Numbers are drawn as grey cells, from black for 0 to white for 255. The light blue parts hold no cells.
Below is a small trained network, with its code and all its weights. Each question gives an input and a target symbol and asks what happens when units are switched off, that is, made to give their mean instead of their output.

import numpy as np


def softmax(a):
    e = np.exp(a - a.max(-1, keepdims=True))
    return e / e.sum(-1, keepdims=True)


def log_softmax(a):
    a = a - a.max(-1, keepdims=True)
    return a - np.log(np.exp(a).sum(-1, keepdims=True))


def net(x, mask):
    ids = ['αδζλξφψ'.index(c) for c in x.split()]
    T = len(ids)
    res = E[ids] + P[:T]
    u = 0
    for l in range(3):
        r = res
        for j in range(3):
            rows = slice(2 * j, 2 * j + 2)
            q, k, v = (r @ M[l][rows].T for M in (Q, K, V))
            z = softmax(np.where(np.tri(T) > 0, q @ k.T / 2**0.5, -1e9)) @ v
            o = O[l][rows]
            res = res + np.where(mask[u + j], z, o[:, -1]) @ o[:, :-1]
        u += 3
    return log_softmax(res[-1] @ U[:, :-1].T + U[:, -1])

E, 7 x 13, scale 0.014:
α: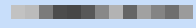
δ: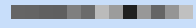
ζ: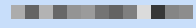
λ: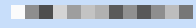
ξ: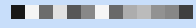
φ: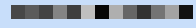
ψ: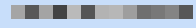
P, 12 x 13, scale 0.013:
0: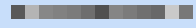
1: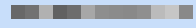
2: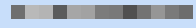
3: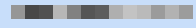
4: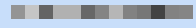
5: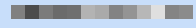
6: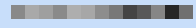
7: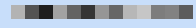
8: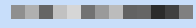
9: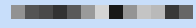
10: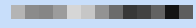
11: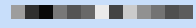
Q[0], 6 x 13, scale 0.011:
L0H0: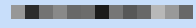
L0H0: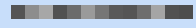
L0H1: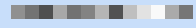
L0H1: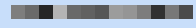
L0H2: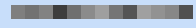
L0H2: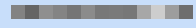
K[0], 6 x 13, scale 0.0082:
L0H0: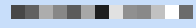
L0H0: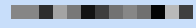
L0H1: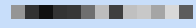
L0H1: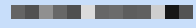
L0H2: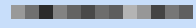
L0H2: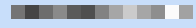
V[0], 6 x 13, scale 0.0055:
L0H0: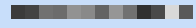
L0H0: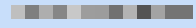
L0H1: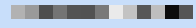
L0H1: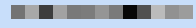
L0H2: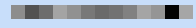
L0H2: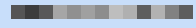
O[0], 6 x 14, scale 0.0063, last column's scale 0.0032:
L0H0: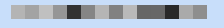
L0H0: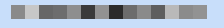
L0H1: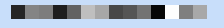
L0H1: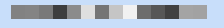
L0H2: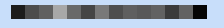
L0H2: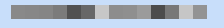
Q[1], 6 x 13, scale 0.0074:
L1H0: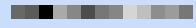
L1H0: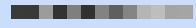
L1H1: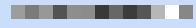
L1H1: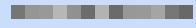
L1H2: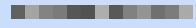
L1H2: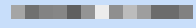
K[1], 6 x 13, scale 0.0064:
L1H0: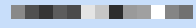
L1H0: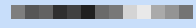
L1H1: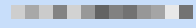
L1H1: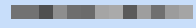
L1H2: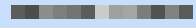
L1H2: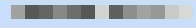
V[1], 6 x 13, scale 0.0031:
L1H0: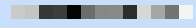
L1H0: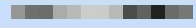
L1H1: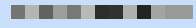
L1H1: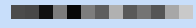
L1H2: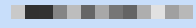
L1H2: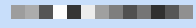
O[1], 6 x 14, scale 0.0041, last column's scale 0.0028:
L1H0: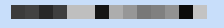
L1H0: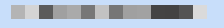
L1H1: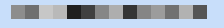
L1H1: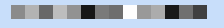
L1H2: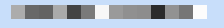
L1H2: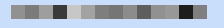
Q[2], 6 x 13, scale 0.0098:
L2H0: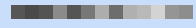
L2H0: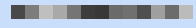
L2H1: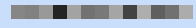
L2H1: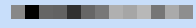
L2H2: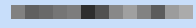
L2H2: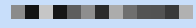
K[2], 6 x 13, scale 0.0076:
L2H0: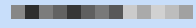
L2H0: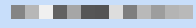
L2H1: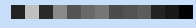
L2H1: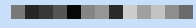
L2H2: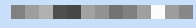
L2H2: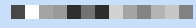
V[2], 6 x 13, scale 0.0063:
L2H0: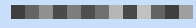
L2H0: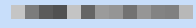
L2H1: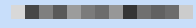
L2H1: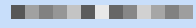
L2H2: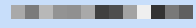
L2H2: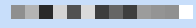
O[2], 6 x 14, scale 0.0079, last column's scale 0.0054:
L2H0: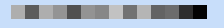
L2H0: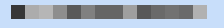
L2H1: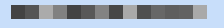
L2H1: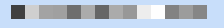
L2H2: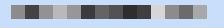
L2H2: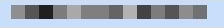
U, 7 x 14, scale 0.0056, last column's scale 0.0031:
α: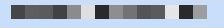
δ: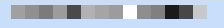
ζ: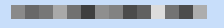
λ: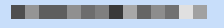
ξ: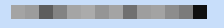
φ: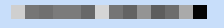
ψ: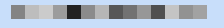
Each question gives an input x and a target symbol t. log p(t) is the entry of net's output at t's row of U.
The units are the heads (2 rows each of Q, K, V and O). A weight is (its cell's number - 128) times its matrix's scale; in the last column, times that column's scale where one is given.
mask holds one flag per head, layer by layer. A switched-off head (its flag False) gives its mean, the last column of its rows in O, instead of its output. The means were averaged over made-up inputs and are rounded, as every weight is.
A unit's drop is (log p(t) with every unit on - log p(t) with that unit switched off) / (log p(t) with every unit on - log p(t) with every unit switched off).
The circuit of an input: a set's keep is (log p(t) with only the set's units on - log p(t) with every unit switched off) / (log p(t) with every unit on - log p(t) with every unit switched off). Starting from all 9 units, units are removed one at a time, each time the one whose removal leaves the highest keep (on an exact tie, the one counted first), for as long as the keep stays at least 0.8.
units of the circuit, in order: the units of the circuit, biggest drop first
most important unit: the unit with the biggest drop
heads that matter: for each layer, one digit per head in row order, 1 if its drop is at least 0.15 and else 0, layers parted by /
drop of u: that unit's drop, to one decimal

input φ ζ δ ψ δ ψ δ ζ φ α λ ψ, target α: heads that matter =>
110 / 100 / 000
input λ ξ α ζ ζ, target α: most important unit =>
L0H2
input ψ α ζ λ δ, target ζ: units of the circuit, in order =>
[L0H1 L2H2]
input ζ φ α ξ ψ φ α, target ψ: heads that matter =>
010 / 100 / 001
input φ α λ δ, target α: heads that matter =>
100 / 100 / 000
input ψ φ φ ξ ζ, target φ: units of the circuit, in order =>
[L2H1 L2H0]
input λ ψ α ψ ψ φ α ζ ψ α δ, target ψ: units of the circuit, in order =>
[L1H0 L2H2 L2H0]
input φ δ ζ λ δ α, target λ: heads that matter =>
000 / 000 / 100
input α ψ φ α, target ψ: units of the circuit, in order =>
[L2H2 L0H1]
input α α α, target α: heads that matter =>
000 / 100 / 000
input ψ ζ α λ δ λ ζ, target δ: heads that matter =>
010 / 000 / 100
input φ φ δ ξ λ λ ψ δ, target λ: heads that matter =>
100 / 000 / 100
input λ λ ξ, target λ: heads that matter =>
000 / 000 / 101
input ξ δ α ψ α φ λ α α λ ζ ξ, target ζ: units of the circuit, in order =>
[L2H2]
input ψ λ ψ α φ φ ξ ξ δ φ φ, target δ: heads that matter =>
100 / 000 / 000
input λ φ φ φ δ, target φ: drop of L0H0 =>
0.2
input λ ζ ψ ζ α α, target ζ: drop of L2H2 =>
0.1
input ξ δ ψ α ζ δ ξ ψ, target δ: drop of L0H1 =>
0.2
